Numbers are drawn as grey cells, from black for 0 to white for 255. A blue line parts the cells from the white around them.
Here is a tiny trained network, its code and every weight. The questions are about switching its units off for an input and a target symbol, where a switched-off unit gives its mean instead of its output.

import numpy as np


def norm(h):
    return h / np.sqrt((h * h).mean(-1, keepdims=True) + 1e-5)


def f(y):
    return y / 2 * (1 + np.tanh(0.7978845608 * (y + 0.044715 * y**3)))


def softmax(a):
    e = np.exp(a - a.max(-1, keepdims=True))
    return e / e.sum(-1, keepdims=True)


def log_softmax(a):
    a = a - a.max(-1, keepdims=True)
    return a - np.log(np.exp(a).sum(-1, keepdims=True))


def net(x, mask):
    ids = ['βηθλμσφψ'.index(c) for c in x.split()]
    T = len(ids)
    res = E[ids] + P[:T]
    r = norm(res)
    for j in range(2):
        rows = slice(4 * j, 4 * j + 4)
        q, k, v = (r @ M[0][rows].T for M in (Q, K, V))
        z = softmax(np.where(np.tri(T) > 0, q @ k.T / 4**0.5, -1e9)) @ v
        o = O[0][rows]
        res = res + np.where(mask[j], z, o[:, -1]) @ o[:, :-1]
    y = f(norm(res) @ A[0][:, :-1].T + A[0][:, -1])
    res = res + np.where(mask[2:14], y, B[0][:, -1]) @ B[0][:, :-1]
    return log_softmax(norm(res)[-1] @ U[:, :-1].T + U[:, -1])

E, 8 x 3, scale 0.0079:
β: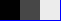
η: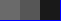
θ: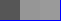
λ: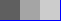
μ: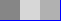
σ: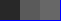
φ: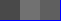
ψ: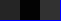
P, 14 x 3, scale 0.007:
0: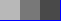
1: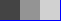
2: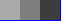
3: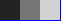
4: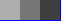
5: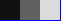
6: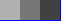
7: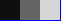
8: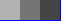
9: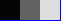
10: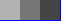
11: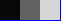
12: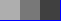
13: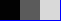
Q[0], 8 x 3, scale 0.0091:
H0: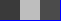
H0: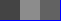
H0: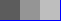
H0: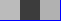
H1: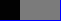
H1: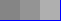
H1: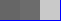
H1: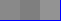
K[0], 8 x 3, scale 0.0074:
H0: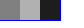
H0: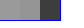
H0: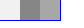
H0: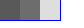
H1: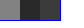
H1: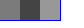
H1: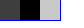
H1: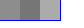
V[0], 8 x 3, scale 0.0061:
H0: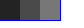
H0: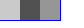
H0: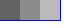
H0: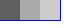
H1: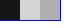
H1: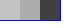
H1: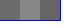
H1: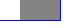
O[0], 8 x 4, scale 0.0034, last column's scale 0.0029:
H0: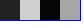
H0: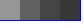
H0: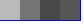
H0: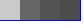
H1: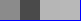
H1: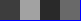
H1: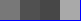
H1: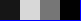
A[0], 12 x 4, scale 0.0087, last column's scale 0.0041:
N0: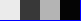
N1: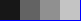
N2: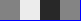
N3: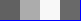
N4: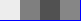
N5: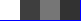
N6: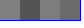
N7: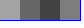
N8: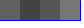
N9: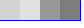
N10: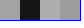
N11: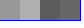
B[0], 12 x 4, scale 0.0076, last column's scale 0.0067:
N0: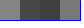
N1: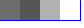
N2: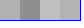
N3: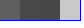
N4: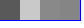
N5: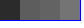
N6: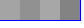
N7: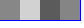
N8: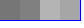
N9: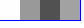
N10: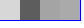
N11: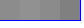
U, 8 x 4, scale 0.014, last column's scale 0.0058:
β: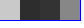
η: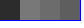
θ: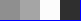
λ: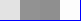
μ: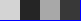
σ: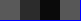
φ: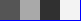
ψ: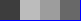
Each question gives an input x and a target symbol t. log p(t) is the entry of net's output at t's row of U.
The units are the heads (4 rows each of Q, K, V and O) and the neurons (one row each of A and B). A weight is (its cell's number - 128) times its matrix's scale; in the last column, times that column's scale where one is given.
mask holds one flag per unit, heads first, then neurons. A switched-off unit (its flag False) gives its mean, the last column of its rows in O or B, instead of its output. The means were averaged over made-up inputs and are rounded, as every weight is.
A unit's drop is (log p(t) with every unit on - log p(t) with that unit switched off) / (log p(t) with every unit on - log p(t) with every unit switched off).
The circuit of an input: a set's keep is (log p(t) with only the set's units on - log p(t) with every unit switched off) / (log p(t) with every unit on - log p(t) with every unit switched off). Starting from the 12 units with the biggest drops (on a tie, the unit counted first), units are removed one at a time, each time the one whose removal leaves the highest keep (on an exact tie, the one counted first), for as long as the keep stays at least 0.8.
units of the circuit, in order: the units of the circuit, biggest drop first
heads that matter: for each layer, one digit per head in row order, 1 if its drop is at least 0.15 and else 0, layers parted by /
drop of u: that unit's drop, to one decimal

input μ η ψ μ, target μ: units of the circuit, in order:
(H0 H1 N3)
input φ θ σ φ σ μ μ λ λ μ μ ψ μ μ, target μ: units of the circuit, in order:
(H1 H0 N3)
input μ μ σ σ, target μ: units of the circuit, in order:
(H1 H0)
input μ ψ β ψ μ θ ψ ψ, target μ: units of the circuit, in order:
(H1 N10)
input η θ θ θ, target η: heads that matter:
00
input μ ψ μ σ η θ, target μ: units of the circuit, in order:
(H1 H0 N10)
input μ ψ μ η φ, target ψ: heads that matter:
00
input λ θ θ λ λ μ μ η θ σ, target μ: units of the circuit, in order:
(H1 N10)
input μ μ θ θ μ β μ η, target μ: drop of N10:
0.3
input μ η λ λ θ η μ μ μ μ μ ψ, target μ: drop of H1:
0.2
